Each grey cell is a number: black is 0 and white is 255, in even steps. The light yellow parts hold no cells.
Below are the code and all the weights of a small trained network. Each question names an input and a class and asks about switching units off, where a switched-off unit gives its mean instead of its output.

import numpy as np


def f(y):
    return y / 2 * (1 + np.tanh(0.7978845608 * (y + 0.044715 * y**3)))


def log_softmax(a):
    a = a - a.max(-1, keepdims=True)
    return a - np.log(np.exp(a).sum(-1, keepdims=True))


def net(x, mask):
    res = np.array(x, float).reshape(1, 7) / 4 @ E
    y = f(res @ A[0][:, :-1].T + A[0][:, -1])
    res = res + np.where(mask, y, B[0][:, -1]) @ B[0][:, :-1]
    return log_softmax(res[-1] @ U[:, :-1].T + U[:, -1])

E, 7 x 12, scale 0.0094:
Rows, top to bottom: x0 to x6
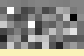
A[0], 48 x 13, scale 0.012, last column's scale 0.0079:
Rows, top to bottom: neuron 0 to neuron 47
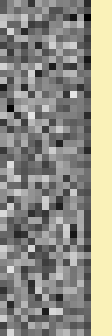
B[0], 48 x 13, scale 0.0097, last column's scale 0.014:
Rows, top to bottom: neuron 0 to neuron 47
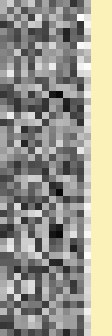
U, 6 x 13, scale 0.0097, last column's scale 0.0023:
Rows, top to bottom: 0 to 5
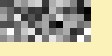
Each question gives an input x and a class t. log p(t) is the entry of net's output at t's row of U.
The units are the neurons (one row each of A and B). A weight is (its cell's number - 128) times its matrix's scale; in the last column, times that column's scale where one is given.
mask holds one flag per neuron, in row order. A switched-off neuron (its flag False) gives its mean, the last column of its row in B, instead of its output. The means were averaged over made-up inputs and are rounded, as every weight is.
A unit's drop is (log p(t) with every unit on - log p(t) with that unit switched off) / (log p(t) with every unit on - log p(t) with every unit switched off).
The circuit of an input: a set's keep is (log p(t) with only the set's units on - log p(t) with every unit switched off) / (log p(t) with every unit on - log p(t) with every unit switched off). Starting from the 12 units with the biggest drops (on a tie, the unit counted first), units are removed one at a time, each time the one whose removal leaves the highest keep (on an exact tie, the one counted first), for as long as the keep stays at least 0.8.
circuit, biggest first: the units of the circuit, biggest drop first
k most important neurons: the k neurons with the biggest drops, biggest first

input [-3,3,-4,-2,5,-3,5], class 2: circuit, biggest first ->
(neuron 29)
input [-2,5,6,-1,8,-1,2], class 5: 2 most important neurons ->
(neuron 6; neuron 21)
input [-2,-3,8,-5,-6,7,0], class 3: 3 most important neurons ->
(neuron 33; neuron 3; neuron 36)
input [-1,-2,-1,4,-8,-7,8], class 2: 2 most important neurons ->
(neuron 20; neuron 29)
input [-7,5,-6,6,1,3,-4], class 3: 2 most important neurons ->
(neuron 37; neuron 27)
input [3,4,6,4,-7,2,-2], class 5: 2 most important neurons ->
(neuron 9; neuron 2)
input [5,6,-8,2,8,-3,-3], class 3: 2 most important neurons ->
(neuron 13; neuron 37)
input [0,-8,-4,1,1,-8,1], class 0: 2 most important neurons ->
(neuron 36; neuron 3)
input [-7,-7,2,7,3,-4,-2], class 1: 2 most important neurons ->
(neuron 15; neuron 43)
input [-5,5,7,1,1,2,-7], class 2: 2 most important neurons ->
(neuron 18; neuron 39)
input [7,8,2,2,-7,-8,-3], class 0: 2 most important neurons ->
(neuron 30; neuron 3)
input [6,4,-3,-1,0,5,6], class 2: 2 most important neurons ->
(neuron 29; neuron 42)
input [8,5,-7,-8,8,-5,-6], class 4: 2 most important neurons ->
(neuron 41; neuron 0)
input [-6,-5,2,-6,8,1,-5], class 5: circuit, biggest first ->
(neuron 6)
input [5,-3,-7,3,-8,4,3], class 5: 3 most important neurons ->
(neuron 9; neuron 2; neuron 33)
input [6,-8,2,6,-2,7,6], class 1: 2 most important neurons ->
(neuron 15; neuron 28)
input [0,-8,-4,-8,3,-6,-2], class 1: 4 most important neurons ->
(neuron 15; neuron 43; neuron 5; neuron 28)
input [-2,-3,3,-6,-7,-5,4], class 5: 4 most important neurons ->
(neuron 2; neuron 9; neuron 35; neuron 16)
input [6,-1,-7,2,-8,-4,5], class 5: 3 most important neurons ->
(neuron 9; neuron 2; neuron 33)
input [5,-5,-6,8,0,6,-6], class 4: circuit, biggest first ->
(neuron 35)
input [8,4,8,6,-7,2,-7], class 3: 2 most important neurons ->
(neuron 33; neuron 26)
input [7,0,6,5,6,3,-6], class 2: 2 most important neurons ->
(neuron 31; neuron 18)
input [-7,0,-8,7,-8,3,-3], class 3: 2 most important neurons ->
(neuron 37; neuron 27)
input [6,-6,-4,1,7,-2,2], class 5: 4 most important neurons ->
(neuron 6; neuron 10; neuron 21; neuron 8)
